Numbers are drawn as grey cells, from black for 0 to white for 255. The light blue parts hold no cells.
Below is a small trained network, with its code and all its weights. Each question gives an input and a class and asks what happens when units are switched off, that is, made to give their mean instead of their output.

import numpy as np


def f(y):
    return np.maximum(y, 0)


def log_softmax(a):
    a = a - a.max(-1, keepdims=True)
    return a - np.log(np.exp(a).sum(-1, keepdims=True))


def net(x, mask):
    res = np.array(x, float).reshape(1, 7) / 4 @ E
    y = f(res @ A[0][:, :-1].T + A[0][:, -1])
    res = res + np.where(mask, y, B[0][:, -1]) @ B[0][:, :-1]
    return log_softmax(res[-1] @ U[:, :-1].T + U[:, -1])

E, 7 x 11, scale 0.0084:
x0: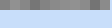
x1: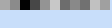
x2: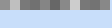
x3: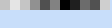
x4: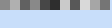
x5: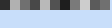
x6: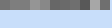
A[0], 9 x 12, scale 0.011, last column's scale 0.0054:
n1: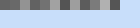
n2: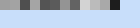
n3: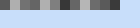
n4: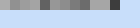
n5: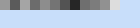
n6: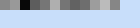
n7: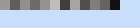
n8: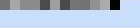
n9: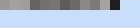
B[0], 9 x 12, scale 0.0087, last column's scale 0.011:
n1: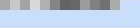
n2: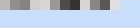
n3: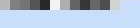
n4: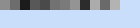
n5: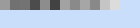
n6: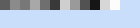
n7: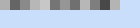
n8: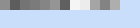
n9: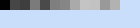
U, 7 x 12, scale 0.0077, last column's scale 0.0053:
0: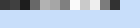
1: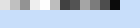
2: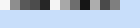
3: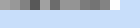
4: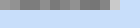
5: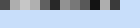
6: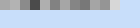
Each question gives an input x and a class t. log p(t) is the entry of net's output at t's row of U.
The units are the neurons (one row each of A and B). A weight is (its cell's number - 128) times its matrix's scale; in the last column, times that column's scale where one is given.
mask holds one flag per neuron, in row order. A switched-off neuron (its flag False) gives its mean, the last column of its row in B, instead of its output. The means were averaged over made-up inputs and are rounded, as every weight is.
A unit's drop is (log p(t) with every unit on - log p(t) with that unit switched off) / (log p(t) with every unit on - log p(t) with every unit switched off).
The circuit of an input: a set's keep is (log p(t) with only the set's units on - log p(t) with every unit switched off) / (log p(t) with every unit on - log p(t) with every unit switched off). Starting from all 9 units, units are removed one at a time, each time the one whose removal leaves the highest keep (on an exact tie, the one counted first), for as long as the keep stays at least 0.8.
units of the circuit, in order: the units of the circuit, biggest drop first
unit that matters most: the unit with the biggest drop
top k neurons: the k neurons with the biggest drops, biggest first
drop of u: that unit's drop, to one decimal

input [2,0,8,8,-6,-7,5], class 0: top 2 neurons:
n8, n9
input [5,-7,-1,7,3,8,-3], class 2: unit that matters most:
n3
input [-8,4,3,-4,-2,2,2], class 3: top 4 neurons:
n9, n8, n6, n4
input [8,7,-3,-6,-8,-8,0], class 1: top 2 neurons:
n7, n1
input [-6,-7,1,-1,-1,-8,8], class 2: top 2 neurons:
n6, n4
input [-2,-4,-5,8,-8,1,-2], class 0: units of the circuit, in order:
n9, n8
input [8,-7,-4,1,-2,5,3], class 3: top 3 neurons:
n6, n5, n3
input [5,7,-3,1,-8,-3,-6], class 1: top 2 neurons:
n7, n1
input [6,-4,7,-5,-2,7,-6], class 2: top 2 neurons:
n3, n6
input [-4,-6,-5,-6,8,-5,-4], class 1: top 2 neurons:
n2, n6
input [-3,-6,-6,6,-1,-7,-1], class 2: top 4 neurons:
n4, n6, n2, n7
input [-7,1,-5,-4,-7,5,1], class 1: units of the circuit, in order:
n7, n1
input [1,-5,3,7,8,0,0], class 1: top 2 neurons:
n2, n6
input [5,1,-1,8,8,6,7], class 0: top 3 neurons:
n9, n8, n5
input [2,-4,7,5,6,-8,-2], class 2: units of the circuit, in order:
n4
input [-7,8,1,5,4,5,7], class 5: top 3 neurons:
n6, n4, n7
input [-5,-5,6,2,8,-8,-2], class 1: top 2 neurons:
n2, n3
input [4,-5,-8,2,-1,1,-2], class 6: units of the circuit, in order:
n6, n5
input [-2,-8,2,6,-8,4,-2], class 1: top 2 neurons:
n1, n6
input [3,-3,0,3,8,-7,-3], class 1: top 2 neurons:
n2, n3
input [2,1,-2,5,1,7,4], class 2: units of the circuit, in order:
n3
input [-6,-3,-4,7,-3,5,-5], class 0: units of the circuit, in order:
n9, n8
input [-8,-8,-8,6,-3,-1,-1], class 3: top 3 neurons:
n6, n5, n8
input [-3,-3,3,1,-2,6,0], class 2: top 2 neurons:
n3, n6
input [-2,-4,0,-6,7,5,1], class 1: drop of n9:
0.3
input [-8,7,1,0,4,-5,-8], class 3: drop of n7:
-0.1
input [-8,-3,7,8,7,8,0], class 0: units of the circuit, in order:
n9
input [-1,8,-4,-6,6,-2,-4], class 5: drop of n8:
0.1
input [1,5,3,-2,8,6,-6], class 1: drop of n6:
0.0
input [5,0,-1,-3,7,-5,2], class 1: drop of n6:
0.1
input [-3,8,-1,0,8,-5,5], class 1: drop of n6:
-0.1
